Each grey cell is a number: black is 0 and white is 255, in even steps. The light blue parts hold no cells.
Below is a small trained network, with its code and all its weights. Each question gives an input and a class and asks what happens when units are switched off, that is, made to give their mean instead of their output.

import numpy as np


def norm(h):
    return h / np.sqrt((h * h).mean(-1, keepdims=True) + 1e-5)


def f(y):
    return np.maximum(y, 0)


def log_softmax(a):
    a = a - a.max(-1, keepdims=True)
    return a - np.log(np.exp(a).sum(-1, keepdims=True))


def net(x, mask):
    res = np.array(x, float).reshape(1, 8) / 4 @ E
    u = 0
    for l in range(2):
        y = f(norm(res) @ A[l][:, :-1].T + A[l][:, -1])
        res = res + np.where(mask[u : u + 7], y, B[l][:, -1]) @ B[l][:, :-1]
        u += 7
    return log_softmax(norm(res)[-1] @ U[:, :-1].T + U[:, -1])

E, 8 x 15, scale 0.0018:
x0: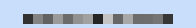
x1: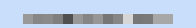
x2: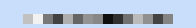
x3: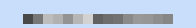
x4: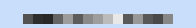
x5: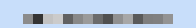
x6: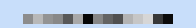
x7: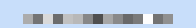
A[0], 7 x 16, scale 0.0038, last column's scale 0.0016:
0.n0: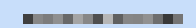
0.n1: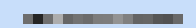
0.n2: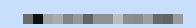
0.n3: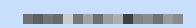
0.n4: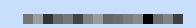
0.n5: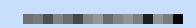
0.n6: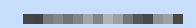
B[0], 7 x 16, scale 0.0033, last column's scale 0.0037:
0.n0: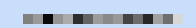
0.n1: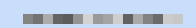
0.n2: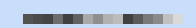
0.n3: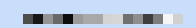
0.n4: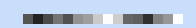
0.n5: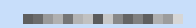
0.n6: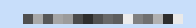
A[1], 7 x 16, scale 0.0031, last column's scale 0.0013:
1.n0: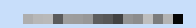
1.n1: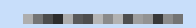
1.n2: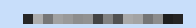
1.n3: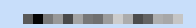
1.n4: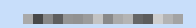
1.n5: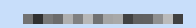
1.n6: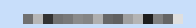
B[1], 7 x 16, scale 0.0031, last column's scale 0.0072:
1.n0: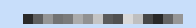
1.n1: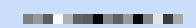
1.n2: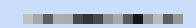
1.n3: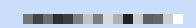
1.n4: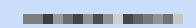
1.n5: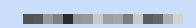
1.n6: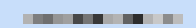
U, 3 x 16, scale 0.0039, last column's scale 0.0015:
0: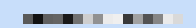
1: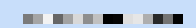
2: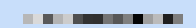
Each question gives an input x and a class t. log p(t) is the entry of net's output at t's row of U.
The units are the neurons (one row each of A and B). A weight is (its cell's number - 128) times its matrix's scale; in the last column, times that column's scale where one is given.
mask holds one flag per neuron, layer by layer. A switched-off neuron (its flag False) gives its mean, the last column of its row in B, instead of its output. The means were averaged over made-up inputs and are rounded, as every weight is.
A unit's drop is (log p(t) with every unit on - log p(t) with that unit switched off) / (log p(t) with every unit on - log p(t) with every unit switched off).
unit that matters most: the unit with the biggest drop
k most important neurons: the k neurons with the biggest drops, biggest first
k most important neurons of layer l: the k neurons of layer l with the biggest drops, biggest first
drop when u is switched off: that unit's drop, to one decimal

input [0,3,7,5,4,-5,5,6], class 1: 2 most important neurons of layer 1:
1.n0, 1.n4
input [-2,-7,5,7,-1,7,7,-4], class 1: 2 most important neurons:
0.n4, 0.n6
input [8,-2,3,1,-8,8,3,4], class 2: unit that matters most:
1.n2
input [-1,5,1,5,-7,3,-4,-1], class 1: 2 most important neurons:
0.n4, 0.n3
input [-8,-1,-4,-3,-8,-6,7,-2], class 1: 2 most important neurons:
0.n4, 0.n0
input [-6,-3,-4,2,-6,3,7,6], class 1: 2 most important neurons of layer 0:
0.n4, 0.n3
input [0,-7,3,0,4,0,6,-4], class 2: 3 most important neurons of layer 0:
0.n3, 0.n2, 0.n5
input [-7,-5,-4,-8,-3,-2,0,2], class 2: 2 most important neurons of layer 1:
1.n1, 1.n3
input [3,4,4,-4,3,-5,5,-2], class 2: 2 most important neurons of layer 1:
1.n3, 1.n1
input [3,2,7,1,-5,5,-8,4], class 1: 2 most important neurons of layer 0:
0.n4, 0.n2
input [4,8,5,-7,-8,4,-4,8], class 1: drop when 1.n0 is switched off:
0.1
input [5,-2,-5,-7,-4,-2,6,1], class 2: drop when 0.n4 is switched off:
0.2
